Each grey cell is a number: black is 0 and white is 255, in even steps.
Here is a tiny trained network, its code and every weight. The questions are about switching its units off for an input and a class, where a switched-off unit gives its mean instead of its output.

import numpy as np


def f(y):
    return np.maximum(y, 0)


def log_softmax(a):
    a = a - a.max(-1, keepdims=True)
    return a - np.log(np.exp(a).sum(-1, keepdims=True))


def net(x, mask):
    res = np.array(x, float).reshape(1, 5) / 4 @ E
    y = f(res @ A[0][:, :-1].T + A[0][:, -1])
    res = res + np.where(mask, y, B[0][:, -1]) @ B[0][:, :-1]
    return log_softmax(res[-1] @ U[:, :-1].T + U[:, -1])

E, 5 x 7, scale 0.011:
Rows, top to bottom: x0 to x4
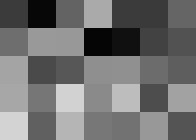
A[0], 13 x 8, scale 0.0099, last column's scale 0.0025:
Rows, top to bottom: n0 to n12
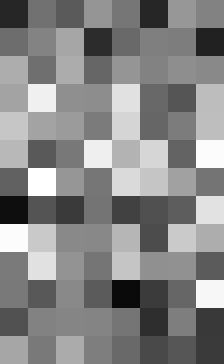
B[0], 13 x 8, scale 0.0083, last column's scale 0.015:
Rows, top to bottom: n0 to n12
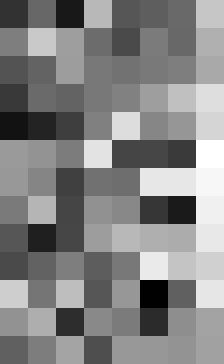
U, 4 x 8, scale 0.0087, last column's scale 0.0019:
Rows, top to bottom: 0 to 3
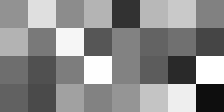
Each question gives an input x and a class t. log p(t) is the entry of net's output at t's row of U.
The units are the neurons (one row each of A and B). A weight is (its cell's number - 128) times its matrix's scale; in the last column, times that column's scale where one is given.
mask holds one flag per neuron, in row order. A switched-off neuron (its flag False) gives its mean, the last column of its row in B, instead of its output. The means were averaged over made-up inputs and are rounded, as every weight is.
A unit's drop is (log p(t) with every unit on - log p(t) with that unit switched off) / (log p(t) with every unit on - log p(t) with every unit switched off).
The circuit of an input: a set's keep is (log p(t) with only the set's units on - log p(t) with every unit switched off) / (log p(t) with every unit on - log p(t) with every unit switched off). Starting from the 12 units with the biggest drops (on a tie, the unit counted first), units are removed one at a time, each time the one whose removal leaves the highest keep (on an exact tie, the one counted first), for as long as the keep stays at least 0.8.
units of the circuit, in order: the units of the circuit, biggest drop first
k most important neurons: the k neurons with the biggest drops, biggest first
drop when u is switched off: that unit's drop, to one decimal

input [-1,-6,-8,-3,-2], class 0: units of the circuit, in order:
[n4]
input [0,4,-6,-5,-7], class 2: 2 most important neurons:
[n7; n0]
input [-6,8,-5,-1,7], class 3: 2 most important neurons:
[n5; n7]
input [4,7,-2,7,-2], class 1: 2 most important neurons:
[n10; n5]
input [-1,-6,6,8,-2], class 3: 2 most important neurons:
[n7; n8]
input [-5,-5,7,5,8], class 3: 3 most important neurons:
[n7; n3; n8]
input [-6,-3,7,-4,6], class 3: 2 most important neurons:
[n7; n3]
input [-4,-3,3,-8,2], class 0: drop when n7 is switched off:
0.2
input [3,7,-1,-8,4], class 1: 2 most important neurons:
[n10; n5]
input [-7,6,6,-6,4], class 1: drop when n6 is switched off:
0.2
